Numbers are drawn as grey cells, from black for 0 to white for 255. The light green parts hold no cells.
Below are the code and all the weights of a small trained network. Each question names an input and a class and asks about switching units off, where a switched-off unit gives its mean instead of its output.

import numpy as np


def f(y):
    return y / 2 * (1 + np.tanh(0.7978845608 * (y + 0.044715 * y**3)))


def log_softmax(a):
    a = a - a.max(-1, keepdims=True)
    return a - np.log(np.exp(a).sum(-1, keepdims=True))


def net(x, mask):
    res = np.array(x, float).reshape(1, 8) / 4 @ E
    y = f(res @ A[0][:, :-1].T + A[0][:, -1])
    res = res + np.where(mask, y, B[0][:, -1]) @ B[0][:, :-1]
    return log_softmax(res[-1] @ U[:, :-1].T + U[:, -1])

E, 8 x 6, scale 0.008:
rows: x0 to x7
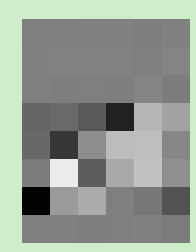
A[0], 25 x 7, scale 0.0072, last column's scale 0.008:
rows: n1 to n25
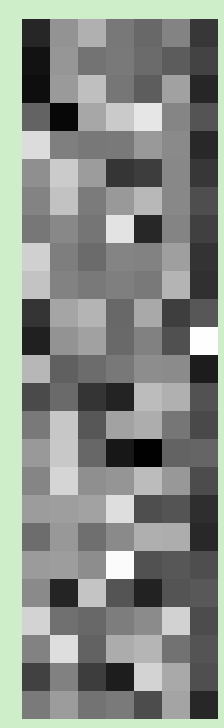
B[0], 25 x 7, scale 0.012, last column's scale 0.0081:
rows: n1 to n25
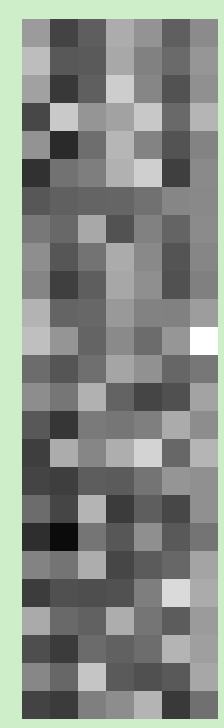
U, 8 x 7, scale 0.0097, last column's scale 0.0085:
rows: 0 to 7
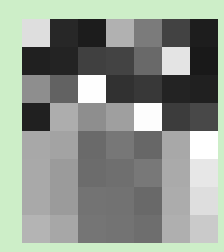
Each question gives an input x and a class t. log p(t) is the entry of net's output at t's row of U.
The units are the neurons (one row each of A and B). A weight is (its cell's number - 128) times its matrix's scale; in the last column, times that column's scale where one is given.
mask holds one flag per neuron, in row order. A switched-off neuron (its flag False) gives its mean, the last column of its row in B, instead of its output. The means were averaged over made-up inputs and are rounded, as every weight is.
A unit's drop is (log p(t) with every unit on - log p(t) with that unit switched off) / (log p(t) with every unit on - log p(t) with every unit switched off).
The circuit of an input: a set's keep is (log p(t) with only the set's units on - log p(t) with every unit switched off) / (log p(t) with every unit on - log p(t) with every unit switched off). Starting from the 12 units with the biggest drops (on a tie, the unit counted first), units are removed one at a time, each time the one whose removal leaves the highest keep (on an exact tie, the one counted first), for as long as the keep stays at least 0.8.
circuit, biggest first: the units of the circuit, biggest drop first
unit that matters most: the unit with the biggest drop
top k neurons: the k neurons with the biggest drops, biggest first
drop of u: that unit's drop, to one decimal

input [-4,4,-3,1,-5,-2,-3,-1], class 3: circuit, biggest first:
n16; n12
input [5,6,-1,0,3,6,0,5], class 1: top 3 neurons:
n23; n17; n15
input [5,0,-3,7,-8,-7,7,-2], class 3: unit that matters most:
n16
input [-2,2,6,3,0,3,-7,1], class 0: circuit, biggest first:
n22; n5
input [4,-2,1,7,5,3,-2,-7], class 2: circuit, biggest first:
n24; n14
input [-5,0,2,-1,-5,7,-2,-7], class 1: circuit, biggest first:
n23; n17; n15
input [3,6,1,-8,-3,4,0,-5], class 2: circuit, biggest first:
n18; n20
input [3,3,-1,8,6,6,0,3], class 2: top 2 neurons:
n24; n14
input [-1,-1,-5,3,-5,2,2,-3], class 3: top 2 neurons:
n16; n6
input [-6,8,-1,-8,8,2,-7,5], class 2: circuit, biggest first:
n20; n18
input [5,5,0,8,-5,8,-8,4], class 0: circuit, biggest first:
n22; n5
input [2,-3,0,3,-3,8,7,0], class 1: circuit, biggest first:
n23; n17
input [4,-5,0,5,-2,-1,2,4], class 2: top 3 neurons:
n24; n14; n21
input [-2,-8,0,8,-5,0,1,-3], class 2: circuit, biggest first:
n24
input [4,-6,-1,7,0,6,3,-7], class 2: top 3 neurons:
n24; n14; n21
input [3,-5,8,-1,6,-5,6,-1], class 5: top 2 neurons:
n12; n16
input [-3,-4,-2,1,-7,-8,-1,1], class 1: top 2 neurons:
n21; n4
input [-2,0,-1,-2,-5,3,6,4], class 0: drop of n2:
0.3
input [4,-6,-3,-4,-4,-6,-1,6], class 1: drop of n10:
0.0
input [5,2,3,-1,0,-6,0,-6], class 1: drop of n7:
-0.1
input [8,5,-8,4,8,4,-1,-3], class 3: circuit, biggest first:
n4
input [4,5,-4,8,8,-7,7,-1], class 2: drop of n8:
-0.1
